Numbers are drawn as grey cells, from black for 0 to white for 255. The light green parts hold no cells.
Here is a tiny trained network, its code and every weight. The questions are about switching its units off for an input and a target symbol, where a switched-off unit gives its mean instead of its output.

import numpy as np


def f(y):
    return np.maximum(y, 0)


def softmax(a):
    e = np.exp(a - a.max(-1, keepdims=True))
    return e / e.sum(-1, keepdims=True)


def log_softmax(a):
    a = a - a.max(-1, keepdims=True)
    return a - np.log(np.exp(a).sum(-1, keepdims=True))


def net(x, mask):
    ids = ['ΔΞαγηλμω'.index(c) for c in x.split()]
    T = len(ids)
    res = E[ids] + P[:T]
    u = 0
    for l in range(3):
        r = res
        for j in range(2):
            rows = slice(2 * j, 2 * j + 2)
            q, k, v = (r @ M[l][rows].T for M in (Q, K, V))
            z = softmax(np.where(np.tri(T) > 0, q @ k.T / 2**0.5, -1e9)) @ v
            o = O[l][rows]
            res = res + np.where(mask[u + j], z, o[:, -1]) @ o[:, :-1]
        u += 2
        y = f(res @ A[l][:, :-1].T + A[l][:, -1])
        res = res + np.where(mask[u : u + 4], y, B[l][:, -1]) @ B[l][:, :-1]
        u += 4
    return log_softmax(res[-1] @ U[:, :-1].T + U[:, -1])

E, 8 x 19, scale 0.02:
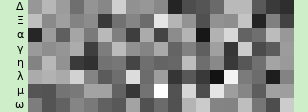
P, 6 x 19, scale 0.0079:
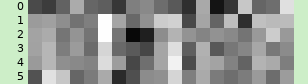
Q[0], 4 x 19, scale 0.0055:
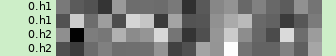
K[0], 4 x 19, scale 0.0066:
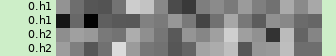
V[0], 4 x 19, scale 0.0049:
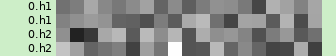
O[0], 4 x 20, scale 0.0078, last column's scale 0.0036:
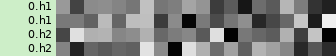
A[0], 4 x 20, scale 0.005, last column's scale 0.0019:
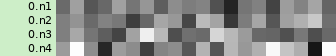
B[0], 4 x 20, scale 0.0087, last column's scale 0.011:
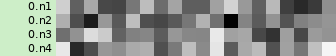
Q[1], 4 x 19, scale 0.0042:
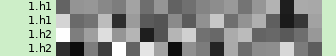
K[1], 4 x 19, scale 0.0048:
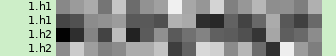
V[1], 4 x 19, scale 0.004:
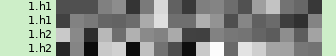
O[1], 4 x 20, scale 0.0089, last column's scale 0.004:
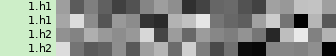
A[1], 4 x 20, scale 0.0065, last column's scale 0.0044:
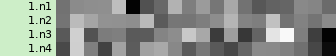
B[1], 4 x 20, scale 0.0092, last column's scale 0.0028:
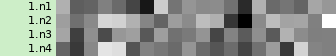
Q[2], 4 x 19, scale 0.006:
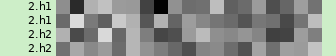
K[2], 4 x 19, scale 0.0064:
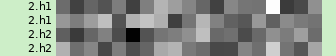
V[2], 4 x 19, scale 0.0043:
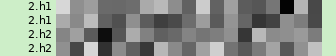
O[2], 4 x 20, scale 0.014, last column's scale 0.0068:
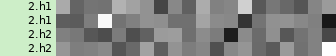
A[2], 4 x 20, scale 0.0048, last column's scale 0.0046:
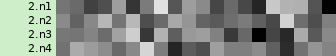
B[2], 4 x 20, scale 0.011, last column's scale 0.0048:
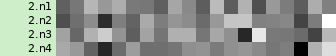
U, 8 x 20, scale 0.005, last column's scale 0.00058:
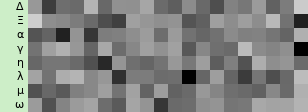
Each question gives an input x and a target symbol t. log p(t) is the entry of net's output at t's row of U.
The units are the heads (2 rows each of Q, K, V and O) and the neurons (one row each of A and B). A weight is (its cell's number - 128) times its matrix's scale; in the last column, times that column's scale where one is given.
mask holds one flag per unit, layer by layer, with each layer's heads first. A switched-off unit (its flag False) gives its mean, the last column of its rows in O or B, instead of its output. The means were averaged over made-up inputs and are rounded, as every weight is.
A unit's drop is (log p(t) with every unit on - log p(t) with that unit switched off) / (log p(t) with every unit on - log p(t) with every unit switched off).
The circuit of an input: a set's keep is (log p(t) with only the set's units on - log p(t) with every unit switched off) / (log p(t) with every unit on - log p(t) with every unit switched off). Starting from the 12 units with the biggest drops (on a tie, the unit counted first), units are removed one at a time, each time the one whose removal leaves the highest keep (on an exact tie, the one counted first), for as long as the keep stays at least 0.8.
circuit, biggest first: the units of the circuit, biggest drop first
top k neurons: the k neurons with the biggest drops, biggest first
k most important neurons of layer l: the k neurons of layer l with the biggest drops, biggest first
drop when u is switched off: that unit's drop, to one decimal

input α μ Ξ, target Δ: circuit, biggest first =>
(1.h2, 2.n3)
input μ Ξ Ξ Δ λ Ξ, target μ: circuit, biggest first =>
(1.h1, 2.h2)
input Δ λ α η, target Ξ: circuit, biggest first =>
(0.h1, 2.h1, 2.h2)
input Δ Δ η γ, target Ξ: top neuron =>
(1.n2)
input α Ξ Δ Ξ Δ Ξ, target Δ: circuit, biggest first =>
(1.h2, 2.n3, 2.h1)
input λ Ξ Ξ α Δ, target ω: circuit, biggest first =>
(0.h2, 1.h2, 1.h1, 0.n4)
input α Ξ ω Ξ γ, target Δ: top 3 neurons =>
(2.n3, 1.n2, 0.n2)
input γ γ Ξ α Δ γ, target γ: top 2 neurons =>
(1.n2, 0.n4)
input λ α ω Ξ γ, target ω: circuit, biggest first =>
(0.h2, 1.h1, 1.h2)
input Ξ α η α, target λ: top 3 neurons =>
(0.n4, 0.n2, 1.n1)
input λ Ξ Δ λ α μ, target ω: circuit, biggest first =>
(0.h2, 1.h2, 1.h1)
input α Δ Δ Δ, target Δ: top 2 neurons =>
(0.n4, 0.n2)
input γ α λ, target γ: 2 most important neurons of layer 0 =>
(0.n4, 0.n1)
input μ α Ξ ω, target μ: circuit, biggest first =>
(1.h1)
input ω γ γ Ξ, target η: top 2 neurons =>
(0.n4, 2.n2)
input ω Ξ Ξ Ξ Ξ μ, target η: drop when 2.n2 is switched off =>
0.2
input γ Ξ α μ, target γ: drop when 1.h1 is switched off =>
0.1
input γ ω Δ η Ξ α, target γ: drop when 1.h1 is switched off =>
0.4
